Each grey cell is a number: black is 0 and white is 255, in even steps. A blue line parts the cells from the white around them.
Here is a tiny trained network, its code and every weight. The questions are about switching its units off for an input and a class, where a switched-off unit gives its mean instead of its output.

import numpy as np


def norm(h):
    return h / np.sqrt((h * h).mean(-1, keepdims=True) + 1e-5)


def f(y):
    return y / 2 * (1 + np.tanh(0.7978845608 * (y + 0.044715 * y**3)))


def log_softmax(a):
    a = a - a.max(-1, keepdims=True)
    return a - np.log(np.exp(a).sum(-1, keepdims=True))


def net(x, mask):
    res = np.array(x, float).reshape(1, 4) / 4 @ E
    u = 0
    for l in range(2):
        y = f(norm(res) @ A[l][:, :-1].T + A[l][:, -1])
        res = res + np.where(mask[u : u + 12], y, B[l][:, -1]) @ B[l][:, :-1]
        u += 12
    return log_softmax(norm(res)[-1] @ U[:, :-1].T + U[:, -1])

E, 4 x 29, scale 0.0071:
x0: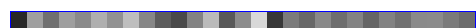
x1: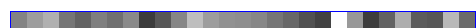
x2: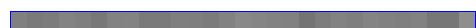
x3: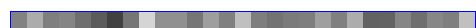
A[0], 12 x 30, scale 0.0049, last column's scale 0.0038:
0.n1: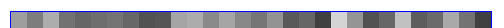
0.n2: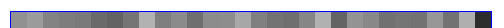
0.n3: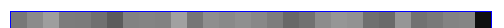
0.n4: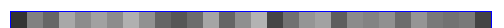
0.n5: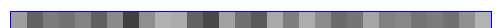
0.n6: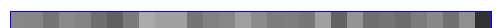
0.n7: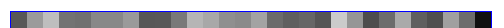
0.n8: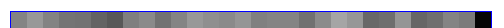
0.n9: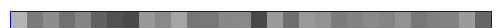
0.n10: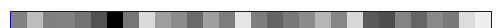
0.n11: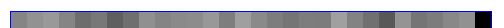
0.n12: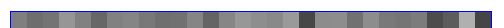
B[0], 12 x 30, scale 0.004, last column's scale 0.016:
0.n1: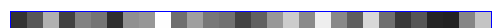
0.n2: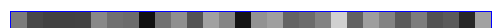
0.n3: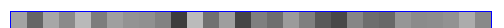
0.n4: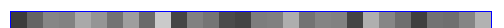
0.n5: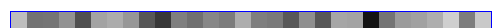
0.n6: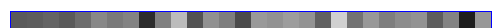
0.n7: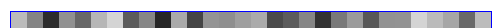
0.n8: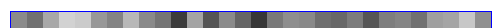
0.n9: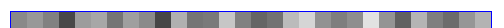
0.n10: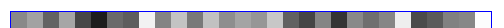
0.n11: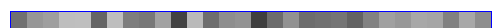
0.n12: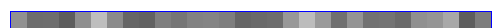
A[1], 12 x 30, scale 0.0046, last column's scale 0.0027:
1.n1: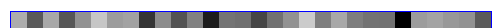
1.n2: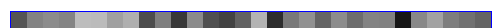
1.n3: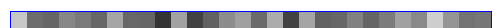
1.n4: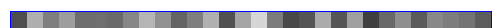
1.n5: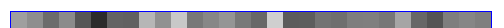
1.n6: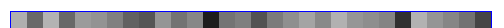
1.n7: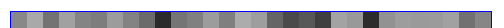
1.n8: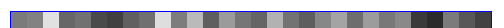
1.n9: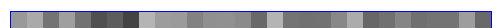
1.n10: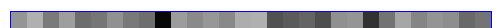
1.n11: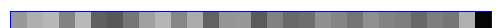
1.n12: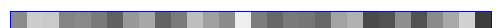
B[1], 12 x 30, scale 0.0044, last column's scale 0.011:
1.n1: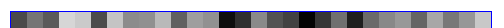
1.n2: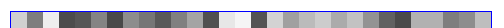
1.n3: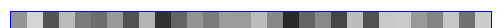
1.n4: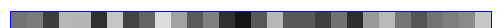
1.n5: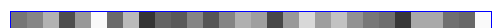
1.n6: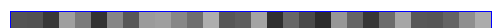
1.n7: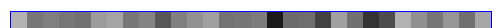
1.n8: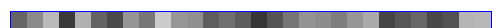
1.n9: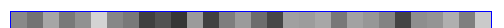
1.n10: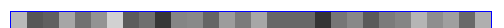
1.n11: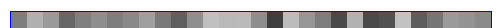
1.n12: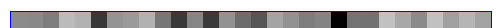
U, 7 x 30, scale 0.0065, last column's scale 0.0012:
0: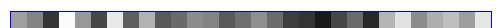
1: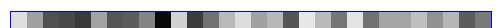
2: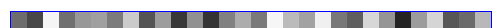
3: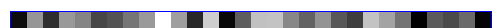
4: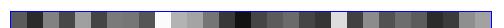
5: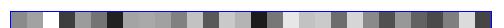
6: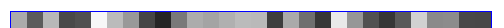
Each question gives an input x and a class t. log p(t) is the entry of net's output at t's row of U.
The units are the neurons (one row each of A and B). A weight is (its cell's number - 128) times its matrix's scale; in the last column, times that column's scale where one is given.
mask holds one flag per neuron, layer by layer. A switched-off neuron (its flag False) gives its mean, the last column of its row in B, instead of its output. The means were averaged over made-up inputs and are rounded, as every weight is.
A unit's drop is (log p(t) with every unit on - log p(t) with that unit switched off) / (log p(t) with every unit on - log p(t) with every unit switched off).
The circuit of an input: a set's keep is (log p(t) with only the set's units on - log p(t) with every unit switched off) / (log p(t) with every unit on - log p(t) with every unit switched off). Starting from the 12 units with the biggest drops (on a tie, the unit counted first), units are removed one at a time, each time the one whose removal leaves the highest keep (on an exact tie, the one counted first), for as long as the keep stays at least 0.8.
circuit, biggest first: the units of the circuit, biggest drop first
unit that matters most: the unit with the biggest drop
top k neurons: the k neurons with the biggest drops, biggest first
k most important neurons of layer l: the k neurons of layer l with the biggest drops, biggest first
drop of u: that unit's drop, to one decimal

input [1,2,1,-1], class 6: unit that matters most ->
0.n7
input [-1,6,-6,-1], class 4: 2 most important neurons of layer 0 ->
[0.n1 0.n10]
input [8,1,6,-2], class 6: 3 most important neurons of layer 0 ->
[0.n10 0.n1 0.n7]
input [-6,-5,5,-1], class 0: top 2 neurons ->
[0.n10 1.n1]
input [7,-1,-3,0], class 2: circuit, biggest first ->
[1.n2 0.n4]
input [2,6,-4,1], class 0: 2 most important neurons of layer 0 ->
[0.n7 0.n2]
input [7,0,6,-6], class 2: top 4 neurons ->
[0.n10 0.n4 0.n5 1.n2]
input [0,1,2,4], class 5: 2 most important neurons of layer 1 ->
[1.n5 1.n9]
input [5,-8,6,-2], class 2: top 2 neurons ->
[0.n10 1.n2]
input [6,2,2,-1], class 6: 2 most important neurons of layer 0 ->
[0.n10 0.n7]
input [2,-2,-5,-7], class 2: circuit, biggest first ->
[0.n10 1.n2]
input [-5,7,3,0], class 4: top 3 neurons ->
[0.n1 0.n10 0.n7]
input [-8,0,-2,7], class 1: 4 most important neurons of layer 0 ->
[0.n5 0.n4 0.n1 0.n2]
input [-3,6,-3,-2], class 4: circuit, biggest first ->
[0.n1]
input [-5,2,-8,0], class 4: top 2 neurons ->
[0.n10 0.n1]
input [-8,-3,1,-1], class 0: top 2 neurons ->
[0.n10 1.n1]
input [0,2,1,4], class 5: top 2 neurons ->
[0.n1 0.n5]
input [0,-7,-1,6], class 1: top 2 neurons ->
[0.n1 1.n5]
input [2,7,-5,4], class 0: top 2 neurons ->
[0.n7 1.n12]
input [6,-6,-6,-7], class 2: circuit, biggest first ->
[1.n2]
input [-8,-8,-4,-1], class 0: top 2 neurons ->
[0.n10 1.n1]
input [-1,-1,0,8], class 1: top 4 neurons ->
[0.n1 1.n5 0.n10 0.n2]
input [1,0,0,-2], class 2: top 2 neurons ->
[0.n5 0.n10]
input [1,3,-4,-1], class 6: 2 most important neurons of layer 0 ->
[0.n7 0.n1]
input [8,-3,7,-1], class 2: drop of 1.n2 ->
0.6
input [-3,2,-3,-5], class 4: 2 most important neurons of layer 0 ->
[0.n10 0.n1]
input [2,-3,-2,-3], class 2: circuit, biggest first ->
[0.n10]
